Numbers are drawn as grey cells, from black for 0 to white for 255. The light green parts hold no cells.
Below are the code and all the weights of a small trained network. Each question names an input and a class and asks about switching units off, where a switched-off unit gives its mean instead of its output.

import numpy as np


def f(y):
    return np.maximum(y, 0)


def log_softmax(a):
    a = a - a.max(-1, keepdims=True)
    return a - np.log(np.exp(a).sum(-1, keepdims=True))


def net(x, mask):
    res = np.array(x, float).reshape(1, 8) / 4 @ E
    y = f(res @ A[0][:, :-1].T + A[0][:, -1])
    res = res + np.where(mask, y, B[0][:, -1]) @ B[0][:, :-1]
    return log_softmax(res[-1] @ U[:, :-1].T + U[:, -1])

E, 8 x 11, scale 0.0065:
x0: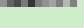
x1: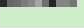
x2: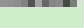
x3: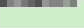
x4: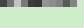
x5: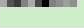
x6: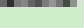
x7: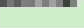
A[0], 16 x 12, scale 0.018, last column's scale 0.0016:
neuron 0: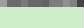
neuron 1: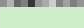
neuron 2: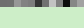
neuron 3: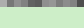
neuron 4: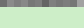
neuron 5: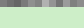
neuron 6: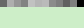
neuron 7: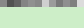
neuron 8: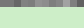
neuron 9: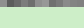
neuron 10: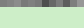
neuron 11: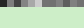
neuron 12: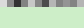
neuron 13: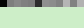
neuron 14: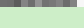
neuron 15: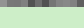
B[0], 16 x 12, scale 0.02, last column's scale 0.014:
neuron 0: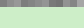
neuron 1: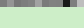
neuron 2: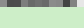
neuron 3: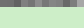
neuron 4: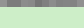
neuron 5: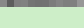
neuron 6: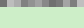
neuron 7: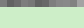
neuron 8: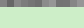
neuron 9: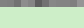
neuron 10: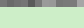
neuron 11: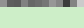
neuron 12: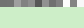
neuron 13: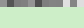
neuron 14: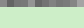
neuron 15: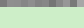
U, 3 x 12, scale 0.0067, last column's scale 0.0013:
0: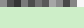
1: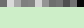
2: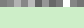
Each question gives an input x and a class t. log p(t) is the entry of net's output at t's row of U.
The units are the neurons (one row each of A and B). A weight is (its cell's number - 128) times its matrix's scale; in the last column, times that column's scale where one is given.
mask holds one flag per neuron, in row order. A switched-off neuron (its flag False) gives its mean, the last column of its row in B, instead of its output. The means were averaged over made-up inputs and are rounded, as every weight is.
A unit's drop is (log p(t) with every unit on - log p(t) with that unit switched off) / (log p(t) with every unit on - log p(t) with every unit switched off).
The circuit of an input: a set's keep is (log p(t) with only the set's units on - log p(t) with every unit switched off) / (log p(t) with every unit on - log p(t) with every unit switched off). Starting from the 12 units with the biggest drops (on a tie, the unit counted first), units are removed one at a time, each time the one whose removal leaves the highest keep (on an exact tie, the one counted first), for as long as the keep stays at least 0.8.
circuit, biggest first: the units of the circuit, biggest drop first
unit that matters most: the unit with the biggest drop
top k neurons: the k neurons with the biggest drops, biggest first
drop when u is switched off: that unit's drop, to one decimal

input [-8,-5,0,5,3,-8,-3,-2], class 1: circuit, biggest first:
neuron 12; neuron 6
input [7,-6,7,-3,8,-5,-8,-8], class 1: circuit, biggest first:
neuron 2; neuron 1
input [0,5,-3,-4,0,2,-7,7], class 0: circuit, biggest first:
neuron 11
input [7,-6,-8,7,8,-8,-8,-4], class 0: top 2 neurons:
neuron 1; neuron 12
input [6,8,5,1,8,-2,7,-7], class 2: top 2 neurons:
neuron 13; neuron 11
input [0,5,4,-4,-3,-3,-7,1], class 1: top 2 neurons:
neuron 6; neuron 2
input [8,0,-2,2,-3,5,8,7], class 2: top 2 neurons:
neuron 12; neuron 0
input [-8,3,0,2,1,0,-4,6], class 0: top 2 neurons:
neuron 11; neuron 12
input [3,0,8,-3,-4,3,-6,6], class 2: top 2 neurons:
neuron 12; neuron 2
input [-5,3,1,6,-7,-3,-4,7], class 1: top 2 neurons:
neuron 6; neuron 2
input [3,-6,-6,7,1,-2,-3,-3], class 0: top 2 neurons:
neuron 12; neuron 1
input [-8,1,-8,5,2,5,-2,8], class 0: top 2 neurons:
neuron 12; neuron 11
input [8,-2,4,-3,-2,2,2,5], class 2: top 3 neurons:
neuron 12; neuron 11; neuron 2
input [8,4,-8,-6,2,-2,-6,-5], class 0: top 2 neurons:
neuron 12; neuron 6
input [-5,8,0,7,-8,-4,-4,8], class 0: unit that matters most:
neuron 11
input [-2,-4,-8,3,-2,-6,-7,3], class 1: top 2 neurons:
neuron 12; neuron 1
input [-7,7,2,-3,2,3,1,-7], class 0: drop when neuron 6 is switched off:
0.1
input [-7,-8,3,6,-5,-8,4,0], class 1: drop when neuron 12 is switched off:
0.0
